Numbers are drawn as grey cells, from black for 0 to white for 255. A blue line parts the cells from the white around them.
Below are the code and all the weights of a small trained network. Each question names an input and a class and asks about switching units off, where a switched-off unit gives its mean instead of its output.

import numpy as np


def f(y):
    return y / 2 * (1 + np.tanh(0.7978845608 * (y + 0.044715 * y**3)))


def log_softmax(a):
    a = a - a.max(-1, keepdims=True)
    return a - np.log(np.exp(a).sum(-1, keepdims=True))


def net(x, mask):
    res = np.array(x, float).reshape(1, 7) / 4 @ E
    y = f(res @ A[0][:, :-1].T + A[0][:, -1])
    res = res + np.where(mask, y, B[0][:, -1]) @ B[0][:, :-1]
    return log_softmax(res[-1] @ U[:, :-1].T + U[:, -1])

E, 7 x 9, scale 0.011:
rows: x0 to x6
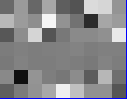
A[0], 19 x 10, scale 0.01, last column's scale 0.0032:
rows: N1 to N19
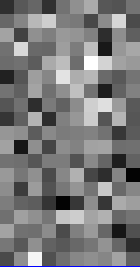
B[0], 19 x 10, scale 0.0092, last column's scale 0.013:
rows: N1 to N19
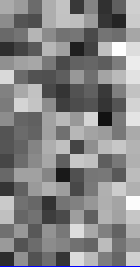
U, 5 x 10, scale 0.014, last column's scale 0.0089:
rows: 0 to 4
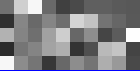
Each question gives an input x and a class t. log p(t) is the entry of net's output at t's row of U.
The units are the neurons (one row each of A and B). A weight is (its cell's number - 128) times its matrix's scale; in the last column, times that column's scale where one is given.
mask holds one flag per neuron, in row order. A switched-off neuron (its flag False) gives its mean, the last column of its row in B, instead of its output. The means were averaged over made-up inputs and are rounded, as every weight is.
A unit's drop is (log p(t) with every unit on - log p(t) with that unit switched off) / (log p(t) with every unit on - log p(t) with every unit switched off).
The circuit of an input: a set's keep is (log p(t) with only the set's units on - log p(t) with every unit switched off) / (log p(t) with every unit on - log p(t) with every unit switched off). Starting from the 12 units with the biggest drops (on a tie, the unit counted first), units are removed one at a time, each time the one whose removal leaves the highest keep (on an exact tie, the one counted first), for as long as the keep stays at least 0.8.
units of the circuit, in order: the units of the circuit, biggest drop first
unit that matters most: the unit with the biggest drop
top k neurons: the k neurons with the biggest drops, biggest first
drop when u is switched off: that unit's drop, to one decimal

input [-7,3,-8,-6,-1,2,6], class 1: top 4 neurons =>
(N10 N17 N12 N8)
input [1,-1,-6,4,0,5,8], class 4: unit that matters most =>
N6
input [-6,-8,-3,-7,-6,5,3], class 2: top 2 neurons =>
(N1 N9)
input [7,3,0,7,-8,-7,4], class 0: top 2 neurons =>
(N5 N8)
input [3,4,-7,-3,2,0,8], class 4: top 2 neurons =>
(N16 N6)
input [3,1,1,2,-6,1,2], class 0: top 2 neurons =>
(N15 N4)
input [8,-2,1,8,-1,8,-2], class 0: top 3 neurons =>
(N8 N4 N5)
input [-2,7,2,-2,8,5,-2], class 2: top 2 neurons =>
(N2 N4)
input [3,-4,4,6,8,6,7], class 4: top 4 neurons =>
(N6 N16 N4 N5)
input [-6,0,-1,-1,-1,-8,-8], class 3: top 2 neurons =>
(N4 N6)
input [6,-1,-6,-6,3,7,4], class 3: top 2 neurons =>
(N11 N14)
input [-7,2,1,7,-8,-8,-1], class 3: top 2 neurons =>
(N4 N8)
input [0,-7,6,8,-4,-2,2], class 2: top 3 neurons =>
(N1 N9 N12)
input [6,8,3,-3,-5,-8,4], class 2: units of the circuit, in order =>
(N2)
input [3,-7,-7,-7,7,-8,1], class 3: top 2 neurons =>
(N4 N19)
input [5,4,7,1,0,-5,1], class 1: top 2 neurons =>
(N2 N19)
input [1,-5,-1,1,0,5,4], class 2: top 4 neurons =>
(N4 N1 N9 N15)
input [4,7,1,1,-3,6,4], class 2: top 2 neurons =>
(N2 N4)
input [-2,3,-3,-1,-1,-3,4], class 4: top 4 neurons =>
(N9 N1 N2 N19)
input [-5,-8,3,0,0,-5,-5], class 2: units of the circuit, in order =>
(N1)
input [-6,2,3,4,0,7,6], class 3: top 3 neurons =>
(N14 N11 N8)
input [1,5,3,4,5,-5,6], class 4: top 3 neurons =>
(N16 N9 N1)
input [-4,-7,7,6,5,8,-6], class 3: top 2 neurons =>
(N11 N14)
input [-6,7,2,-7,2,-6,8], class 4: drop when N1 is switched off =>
0.3
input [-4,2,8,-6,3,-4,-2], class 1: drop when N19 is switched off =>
0.2
